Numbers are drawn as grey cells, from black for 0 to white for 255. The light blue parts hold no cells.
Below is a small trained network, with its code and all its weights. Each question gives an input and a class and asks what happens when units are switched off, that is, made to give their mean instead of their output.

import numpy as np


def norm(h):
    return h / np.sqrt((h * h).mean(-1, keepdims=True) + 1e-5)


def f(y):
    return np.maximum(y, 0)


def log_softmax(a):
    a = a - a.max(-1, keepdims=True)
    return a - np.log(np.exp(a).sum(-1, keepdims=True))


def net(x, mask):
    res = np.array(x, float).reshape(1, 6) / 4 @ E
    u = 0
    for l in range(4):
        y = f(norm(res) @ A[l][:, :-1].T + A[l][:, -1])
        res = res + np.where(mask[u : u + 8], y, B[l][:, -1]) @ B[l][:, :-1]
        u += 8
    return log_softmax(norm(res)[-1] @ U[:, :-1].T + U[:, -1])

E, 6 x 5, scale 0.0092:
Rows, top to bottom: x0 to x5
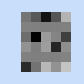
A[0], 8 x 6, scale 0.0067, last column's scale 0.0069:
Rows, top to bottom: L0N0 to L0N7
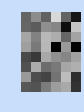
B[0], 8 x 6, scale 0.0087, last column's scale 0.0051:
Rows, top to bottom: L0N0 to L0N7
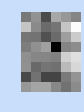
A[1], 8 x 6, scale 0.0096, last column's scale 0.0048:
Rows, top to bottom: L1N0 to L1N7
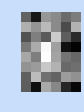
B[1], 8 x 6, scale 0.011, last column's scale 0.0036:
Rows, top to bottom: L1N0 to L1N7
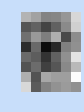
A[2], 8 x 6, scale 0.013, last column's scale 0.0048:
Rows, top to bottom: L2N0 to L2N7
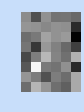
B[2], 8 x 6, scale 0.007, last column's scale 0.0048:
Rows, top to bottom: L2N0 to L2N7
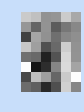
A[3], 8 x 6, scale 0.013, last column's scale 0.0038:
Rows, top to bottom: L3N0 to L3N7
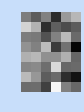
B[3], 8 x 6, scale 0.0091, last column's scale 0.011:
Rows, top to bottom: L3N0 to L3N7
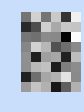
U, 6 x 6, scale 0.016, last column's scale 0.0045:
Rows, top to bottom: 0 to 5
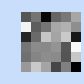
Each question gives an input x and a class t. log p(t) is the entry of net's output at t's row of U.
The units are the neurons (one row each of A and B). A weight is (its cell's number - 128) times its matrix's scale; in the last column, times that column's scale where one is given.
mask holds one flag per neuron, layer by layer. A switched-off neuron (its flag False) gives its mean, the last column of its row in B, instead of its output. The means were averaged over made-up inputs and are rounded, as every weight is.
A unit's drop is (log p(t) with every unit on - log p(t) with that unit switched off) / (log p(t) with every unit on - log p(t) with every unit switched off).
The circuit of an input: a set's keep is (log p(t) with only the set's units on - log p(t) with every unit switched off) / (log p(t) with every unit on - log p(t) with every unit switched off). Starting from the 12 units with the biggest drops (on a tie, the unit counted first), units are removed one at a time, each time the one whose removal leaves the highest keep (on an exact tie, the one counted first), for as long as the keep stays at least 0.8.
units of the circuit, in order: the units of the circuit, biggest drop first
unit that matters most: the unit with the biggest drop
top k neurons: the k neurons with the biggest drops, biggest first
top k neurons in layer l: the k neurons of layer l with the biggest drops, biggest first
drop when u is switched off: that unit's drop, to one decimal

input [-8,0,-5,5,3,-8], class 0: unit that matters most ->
L1N1
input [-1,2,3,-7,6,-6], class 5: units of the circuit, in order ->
[L3N7, L3N5]
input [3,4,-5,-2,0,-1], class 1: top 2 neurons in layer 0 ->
[L0N2, L0N6]
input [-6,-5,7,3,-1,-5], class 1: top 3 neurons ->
[L0N1, L0N2, L1N7]
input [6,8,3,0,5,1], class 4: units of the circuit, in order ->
[L3N2, L1N4]
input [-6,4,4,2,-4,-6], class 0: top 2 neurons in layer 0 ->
[L0N5, L0N6]
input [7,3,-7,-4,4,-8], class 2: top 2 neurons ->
[L3N1, L0N4]
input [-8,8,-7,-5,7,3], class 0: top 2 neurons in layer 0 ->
[L0N1, L0N4]
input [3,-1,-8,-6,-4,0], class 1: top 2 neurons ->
[L2N5, L3N0]
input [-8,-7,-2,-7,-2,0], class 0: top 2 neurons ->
[L1N3, L1N5]
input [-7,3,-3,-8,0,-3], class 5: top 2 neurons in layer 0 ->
[L0N2, L0N0]
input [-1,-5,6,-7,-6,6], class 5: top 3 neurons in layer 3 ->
[L3N7, L3N1, L3N5]
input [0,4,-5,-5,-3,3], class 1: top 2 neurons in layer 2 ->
[L2N5, L2N1]
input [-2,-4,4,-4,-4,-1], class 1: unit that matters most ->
L3N0
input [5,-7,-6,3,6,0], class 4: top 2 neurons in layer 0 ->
[L0N1, L0N4]
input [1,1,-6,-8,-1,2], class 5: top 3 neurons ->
[L3N7, L3N5, L0N1]
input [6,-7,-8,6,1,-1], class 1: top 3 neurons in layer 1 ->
[L1N6, L1N4, L1N1]
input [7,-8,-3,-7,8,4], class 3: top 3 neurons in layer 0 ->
[L0N1, L0N2, L0N4]
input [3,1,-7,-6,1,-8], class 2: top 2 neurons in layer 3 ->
[L3N1, L3N0]
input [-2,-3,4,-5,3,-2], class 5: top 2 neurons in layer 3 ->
[L3N7, L3N5]
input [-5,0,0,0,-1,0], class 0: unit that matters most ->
L1N4
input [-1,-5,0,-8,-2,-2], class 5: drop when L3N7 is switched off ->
0.2
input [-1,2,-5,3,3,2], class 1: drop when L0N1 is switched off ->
-0.1
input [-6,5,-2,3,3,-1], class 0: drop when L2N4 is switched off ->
0.0
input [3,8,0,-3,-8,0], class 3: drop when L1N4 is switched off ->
0.2
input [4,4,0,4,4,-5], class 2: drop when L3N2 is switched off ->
0.1
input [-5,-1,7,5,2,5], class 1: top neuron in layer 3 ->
[L3N1]
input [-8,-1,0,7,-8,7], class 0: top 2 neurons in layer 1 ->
[L1N4, L1N3]
